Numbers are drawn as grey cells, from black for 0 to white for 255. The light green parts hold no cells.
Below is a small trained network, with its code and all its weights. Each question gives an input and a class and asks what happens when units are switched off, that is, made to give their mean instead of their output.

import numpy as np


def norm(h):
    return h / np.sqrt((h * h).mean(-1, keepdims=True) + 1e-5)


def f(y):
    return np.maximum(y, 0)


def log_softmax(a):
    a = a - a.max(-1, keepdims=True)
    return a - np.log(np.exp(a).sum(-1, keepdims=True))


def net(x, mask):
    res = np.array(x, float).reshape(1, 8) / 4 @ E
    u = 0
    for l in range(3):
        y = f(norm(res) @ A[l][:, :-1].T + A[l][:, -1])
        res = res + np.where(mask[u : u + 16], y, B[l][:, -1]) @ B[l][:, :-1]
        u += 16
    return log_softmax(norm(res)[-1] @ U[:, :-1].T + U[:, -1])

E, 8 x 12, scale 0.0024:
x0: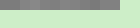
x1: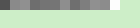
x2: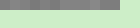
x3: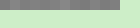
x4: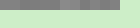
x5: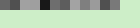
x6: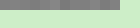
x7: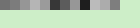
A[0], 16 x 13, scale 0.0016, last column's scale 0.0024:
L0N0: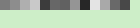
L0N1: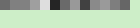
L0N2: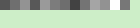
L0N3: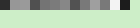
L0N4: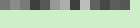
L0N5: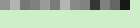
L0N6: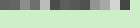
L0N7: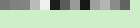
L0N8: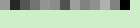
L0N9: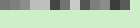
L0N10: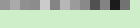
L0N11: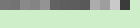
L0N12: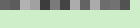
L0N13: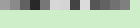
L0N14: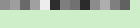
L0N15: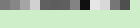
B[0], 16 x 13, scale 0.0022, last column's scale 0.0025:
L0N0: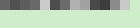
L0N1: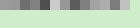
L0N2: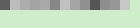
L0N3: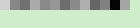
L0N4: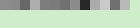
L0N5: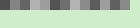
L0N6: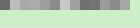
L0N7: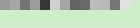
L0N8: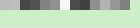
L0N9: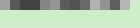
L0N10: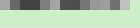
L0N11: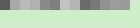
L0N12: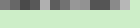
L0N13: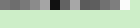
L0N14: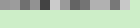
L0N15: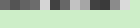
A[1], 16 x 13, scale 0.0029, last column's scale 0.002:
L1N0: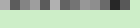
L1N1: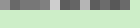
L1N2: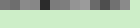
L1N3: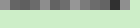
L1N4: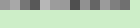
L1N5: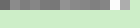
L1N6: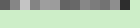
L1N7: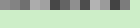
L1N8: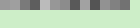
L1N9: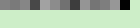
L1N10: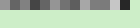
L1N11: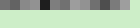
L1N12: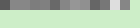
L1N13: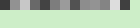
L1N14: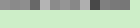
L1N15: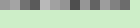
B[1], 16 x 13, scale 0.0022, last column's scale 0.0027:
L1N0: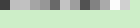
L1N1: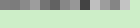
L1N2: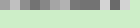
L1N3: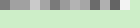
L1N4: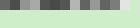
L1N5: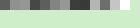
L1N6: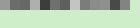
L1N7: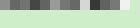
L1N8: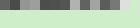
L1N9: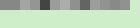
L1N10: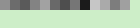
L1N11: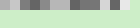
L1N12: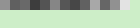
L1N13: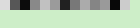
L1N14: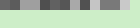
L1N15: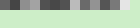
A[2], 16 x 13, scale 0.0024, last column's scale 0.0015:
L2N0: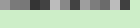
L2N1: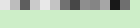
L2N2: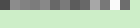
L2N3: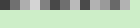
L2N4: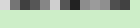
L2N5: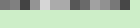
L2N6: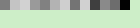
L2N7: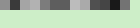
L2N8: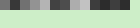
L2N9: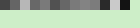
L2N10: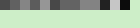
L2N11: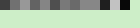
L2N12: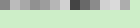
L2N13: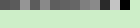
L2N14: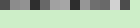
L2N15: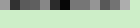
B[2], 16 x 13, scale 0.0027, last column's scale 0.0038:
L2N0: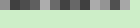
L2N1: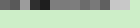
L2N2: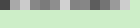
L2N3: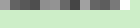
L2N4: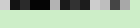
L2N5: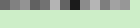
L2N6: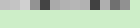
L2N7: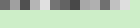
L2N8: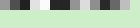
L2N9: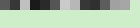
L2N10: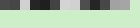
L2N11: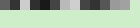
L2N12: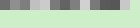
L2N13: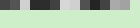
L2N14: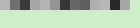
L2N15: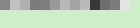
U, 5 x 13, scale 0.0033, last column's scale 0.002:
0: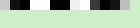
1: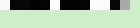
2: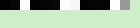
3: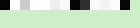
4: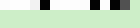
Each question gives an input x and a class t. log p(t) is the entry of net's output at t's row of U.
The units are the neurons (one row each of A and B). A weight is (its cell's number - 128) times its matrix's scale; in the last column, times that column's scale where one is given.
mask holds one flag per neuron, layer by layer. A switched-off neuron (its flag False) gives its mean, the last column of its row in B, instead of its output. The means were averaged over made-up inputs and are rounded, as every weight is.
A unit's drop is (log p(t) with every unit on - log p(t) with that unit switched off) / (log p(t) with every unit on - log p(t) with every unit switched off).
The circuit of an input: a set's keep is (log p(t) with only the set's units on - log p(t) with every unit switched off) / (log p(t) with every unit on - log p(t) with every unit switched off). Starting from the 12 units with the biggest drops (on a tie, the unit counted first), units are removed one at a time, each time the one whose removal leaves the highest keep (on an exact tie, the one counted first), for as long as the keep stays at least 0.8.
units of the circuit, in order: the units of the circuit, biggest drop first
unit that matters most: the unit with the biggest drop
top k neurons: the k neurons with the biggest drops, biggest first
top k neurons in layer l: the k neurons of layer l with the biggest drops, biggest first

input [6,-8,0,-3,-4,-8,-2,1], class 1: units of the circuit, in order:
[L2N1; L2N4]
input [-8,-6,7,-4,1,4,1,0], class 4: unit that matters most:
L1N0
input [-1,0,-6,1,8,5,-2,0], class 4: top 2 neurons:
[L1N11; L1N2]
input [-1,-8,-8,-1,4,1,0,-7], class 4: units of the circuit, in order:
[L1N0; L2N6]
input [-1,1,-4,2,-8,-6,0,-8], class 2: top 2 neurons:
[L1N13; L0N3]
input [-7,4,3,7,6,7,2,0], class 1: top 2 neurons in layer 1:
[L1N11; L1N2]
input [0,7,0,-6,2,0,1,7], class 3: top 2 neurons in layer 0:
[L0N7; L0N1]
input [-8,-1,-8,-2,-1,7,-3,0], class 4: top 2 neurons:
[L1N11; L1N2]
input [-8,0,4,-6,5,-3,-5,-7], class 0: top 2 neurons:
[L1N5; L0N4]
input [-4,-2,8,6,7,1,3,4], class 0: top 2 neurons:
[L0N15; L0N0]
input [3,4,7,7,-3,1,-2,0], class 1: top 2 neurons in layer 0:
[L0N13; L0N15]
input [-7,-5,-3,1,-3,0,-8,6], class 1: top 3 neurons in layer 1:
[L1N15; L1N4; L1N8]
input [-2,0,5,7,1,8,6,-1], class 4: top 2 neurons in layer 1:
[L1N11; L1N2]
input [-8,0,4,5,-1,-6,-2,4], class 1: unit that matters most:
L1N0
